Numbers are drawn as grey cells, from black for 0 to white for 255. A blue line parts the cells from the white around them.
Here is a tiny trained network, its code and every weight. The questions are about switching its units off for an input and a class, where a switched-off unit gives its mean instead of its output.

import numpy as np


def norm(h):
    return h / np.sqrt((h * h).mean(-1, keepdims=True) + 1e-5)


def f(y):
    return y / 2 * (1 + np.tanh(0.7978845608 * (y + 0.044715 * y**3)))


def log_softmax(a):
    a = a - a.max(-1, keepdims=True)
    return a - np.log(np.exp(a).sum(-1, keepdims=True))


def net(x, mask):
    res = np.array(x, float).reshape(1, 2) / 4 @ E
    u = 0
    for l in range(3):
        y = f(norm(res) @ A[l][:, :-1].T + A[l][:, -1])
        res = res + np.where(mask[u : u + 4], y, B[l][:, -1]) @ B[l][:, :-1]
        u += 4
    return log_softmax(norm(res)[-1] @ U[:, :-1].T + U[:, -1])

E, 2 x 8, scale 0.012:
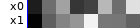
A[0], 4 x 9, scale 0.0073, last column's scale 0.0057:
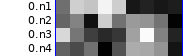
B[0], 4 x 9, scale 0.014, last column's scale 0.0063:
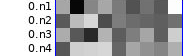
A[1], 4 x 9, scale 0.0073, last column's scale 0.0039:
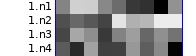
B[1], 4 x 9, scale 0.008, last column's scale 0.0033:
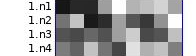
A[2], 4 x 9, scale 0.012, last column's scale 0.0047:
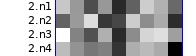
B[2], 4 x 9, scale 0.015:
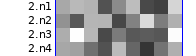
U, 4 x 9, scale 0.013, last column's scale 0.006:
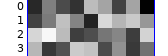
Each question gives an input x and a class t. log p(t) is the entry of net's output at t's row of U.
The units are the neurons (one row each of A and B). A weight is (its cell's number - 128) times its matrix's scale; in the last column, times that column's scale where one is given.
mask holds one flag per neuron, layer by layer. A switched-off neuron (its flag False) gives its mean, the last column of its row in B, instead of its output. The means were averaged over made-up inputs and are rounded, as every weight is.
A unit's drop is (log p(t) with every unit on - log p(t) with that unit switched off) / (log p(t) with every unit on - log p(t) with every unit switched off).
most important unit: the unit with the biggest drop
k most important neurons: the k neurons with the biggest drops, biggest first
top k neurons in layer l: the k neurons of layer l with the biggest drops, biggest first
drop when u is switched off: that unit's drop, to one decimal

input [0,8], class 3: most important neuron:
[2.n3]
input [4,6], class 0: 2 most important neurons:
[1.n2; 2.n3]
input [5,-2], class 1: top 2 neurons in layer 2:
[2.n2; 2.n3]
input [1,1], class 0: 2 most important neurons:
[1.n2; 0.n1]
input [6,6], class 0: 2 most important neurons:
[1.n2; 0.n1]
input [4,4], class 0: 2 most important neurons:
[1.n2; 0.n1]
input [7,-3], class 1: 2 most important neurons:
[2.n2; 0.n1]
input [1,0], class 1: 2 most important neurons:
[0.n3; 2.n3]
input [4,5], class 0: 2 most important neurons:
[1.n2; 2.n3]
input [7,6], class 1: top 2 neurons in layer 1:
[1.n4; 1.n1]
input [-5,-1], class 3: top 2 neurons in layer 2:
[2.n3; 2.n1]
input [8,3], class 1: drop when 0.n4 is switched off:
0.0
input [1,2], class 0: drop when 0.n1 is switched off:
0.2
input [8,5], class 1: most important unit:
2.n2
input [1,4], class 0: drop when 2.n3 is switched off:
0.4
